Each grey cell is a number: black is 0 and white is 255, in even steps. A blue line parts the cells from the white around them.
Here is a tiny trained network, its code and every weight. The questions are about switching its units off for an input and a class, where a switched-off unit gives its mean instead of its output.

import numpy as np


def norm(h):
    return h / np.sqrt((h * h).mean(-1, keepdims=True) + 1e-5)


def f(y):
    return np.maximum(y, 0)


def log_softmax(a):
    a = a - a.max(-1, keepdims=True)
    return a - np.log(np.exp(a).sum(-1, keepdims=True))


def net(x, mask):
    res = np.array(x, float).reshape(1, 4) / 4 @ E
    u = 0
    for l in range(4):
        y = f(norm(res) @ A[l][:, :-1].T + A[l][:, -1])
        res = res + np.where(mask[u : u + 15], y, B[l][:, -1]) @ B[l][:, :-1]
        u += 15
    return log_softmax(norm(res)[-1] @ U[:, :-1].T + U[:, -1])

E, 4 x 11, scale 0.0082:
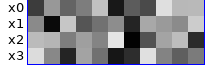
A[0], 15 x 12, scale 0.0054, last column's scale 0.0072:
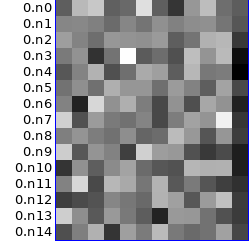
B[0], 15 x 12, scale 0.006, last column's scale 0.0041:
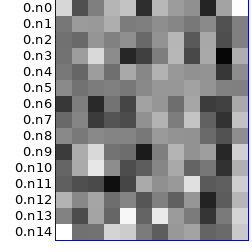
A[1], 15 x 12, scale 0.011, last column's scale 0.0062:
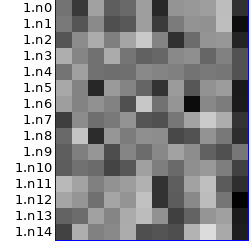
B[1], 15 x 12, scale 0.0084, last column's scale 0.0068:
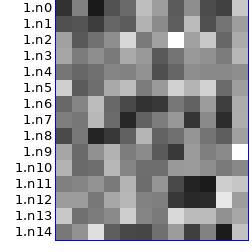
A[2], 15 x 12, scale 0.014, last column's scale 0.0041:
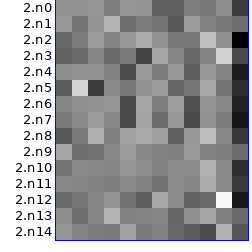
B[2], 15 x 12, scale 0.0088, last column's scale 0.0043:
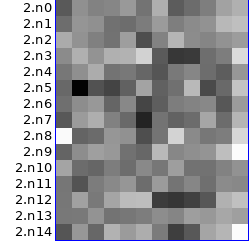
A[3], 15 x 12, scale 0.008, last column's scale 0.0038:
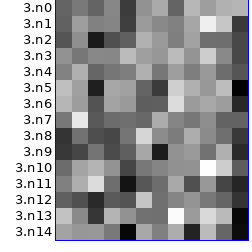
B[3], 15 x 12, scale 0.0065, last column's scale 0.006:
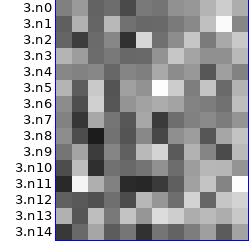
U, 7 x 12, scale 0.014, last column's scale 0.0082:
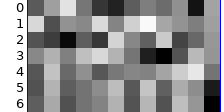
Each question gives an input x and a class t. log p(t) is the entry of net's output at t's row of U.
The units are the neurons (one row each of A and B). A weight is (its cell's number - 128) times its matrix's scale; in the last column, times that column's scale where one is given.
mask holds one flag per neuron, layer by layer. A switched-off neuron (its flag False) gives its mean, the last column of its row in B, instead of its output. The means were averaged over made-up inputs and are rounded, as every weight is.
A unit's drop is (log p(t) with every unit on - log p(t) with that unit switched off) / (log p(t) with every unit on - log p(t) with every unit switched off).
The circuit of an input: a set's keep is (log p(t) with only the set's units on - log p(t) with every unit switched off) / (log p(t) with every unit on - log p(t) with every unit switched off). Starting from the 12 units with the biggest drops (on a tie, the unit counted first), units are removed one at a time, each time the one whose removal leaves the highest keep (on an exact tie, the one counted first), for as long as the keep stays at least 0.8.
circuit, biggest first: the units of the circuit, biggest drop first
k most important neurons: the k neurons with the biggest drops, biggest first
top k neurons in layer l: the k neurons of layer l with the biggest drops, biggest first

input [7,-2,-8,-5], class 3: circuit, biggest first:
2.n3
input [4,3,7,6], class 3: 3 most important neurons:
1.n11, 1.n12, 0.n0
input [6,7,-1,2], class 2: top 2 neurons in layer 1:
1.n0, 1.n1
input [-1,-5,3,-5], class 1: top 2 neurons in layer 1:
1.n2, 1.n0
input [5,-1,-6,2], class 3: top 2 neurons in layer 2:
2.n3, 2.n12
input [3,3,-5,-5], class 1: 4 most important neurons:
0.n0, 1.n11, 1.n13, 2.n8
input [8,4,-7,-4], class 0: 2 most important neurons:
1.n14, 1.n7
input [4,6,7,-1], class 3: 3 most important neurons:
1.n11, 1.n12, 0.n11
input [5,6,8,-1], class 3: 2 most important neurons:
1.n11, 1.n12
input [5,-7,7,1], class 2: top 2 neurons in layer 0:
0.n11, 0.n14
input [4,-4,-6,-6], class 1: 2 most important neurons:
0.n0, 1.n11
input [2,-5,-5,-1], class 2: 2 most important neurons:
0.n0, 0.n13
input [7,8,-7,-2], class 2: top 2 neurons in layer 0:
0.n9, 0.n0
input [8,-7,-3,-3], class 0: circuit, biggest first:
1.n14
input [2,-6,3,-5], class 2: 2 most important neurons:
1.n8, 2.n5
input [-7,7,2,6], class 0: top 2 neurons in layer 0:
0.n9, 0.n11
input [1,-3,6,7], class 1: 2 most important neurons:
1.n5, 0.n13
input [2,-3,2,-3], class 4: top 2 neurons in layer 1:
1.n0, 1.n2
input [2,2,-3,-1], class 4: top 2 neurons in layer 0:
0.n14, 0.n12
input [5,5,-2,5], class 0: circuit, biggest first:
1.n7
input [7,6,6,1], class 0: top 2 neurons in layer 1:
1.n14, 1.n7
